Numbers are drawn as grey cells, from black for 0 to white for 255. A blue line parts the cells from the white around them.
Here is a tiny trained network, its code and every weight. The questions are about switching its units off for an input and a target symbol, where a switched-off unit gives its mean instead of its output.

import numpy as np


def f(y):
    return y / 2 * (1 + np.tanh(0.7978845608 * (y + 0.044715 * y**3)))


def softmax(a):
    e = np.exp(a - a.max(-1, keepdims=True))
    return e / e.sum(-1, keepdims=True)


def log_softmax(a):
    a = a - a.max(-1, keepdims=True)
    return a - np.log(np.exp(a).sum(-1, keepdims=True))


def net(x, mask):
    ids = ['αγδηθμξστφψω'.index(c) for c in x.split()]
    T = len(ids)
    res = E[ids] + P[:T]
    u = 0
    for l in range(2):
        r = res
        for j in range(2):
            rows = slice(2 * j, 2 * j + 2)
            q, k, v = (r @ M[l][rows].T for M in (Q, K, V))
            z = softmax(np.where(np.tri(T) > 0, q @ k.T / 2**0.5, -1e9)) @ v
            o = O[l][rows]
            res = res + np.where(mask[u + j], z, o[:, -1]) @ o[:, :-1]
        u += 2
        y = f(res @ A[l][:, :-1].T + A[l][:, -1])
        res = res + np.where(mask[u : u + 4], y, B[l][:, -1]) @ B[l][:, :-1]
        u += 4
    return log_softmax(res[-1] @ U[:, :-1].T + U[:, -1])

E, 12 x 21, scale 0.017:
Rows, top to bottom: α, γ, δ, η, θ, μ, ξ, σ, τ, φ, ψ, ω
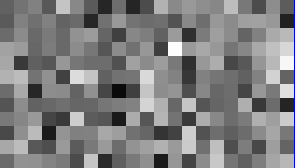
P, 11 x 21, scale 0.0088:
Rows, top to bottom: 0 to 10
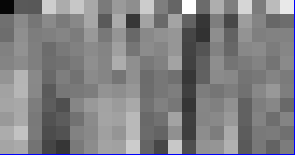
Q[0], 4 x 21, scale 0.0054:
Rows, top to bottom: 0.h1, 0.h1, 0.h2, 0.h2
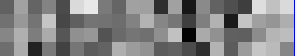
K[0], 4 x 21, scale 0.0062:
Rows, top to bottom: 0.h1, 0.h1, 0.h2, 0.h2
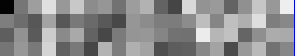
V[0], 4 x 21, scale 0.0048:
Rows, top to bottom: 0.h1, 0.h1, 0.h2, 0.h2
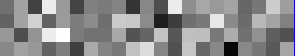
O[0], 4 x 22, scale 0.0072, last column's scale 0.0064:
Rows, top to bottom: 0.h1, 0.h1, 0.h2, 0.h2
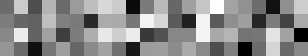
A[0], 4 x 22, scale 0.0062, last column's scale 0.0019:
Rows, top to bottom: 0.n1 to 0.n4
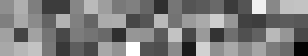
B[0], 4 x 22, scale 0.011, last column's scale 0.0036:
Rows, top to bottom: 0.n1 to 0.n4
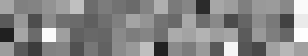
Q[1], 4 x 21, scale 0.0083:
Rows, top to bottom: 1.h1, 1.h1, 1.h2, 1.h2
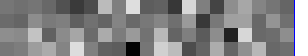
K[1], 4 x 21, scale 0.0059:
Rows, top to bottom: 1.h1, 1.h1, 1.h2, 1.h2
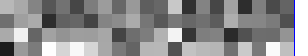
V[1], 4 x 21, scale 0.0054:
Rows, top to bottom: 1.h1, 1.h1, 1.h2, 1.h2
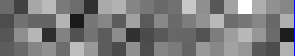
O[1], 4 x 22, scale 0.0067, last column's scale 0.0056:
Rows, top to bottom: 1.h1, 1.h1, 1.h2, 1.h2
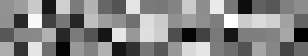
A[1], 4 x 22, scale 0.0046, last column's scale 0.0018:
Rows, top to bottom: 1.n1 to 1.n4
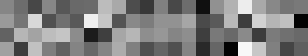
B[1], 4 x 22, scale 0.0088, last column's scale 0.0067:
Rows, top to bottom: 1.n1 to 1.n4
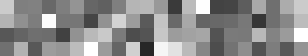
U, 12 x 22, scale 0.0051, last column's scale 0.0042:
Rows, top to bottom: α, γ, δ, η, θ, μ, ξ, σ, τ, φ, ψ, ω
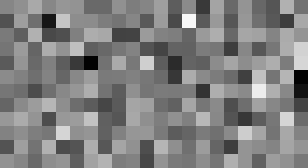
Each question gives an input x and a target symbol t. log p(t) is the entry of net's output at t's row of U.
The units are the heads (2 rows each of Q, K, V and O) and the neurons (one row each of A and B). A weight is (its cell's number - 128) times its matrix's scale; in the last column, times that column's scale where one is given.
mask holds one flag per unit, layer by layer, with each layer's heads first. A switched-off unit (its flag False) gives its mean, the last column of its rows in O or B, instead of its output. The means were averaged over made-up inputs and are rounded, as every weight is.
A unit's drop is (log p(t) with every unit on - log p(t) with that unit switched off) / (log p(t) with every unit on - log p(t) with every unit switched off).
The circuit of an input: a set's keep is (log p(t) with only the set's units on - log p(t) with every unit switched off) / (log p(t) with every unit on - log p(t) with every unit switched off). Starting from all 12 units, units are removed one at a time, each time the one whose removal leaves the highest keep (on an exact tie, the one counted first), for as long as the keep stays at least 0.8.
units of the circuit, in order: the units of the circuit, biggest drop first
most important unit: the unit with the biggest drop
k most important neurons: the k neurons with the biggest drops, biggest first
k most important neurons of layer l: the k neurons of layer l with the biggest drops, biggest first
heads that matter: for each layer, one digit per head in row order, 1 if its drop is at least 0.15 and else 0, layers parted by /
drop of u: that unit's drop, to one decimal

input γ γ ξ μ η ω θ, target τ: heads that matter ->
11 / 10
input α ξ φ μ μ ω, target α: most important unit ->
1.n2
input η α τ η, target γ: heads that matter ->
10 / 01
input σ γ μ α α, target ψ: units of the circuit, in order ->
0.h2, 1.h2, 1.n3, 0.n2
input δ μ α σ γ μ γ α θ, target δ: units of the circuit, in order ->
1.h2, 0.h1, 1.h1
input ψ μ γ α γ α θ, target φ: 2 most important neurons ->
0.n2, 1.n1
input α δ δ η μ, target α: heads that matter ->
11 / 10
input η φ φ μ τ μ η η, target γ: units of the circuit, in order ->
0.h1, 0.n2, 1.h2
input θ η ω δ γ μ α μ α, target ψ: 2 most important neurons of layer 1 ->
1.n3, 1.n4
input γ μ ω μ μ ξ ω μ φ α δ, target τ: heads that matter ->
10 / 10
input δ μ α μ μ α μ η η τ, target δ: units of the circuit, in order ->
1.h2, 0.h1, 1.h1
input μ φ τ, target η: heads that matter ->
00 / 10
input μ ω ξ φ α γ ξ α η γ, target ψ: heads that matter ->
00 / 01
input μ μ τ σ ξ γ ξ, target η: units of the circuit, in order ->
1.h1
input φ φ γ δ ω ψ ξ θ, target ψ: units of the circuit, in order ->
0.n3, 1.n3, 0.h1, 1.h2
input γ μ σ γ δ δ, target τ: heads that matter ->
11 / 10
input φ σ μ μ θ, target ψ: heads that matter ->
10 / 01
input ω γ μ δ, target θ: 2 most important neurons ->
0.n2, 1.n3
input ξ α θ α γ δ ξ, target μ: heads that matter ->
10 / 10
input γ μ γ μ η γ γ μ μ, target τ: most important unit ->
1.h1
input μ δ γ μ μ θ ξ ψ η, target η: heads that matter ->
00 / 10
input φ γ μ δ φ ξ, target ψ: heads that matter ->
10 / 01
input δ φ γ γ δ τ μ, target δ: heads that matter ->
10 / 01
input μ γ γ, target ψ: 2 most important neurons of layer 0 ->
0.n4, 0.n1
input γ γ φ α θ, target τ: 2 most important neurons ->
0.n2, 1.n2
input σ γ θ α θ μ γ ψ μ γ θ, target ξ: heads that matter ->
10 / 00
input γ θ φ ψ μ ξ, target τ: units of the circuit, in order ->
1.h1
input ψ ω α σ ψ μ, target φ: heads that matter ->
01 / 11
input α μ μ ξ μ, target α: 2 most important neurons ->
1.n2, 0.n1
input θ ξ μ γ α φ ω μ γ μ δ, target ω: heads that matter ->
00 / 11
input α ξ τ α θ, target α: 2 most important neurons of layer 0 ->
0.n1, 0.n2
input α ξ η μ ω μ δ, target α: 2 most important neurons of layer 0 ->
0.n1, 0.n2
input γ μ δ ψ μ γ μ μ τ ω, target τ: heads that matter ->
10 / 10
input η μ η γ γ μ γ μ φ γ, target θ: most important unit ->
0.n4
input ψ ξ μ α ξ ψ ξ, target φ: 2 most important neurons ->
0.n2, 1.n1
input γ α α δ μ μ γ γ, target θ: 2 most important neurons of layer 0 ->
0.n4, 0.n1
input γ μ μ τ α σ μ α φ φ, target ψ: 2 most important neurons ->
1.n3, 1.n4
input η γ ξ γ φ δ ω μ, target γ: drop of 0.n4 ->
0.0
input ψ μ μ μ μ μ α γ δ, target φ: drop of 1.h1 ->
0.3
